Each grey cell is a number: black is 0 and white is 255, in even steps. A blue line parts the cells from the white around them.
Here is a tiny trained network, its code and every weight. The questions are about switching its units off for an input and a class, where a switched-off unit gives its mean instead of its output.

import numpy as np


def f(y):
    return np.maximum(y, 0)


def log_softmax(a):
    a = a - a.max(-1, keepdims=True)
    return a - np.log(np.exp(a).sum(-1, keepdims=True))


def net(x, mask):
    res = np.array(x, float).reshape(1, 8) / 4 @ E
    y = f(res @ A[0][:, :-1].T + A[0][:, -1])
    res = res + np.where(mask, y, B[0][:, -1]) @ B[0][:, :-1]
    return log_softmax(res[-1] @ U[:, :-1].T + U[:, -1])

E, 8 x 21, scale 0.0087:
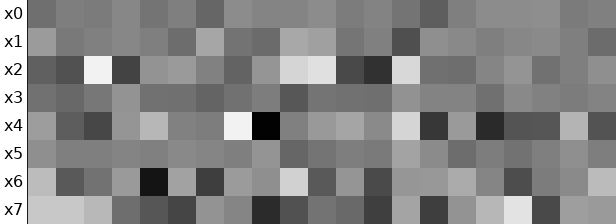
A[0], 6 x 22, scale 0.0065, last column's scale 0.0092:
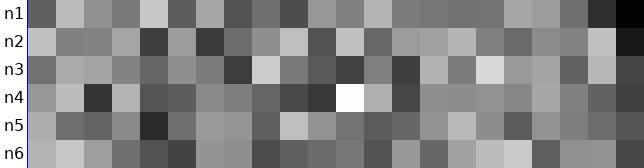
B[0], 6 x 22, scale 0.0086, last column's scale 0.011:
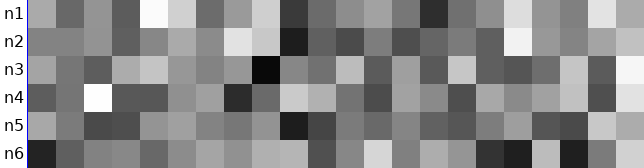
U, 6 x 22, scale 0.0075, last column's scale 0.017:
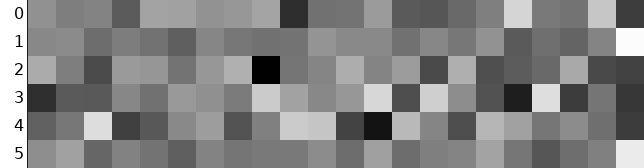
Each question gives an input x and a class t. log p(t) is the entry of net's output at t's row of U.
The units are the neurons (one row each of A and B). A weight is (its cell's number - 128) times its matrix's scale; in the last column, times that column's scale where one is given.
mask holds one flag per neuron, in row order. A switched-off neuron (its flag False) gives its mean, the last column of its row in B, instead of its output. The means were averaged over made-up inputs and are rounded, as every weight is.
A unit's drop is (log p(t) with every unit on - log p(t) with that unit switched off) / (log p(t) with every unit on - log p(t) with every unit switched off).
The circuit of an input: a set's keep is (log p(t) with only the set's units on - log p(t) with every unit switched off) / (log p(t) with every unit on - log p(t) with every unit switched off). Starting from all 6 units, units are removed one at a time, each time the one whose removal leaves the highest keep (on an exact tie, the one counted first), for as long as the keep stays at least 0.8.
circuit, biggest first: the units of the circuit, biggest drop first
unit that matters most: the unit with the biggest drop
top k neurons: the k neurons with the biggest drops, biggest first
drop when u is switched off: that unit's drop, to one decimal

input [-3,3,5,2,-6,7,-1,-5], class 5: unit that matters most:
n4
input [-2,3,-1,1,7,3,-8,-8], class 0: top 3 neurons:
n1, n3, n6
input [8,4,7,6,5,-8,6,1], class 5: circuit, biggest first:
n4, n3
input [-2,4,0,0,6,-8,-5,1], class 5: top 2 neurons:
n3, n2
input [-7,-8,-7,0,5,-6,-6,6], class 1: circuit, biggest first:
n6, n3
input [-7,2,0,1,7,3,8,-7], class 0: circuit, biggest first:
n2, n5
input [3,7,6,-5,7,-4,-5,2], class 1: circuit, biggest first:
n3, n4
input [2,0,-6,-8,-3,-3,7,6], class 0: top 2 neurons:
n2, n5
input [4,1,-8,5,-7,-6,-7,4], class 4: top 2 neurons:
n4, n2
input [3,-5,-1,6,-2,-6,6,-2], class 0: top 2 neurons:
n2, n6
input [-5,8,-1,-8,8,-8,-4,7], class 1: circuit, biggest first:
n3, n6
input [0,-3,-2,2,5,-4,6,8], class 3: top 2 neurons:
n6, n3
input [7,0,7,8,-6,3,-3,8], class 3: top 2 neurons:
n6, n4
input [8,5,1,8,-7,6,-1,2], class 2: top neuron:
n3
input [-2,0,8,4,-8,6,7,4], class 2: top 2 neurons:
n3, n4
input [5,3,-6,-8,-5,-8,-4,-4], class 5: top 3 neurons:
n6, n3, n1
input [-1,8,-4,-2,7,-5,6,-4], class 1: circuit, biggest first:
n3, n5
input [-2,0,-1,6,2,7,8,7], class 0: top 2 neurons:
n2, n5
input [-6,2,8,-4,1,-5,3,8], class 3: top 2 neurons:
n6, n4
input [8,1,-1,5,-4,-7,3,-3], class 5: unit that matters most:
n6
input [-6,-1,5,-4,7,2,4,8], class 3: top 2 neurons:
n6, n3
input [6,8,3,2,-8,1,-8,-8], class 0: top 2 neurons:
n1, n6
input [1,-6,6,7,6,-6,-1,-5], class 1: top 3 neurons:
n3, n4, n6
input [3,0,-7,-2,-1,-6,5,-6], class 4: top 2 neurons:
n4, n6
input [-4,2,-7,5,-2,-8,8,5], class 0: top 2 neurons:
n2, n5
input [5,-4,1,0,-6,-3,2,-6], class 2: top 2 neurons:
n3, n6
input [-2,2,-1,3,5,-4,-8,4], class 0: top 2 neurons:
n1, n3
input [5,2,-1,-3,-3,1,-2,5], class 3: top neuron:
n6
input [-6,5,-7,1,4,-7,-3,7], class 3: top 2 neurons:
n6, n3
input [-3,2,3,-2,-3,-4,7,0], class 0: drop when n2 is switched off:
0.4
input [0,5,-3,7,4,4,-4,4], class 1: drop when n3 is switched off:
0.8
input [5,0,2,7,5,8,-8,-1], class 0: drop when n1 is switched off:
0.7
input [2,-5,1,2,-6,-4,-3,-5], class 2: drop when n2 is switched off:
0.0
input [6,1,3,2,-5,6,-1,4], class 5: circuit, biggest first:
n4
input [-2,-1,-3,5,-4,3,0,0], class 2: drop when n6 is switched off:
0.1
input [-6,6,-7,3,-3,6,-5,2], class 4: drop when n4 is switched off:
1.1
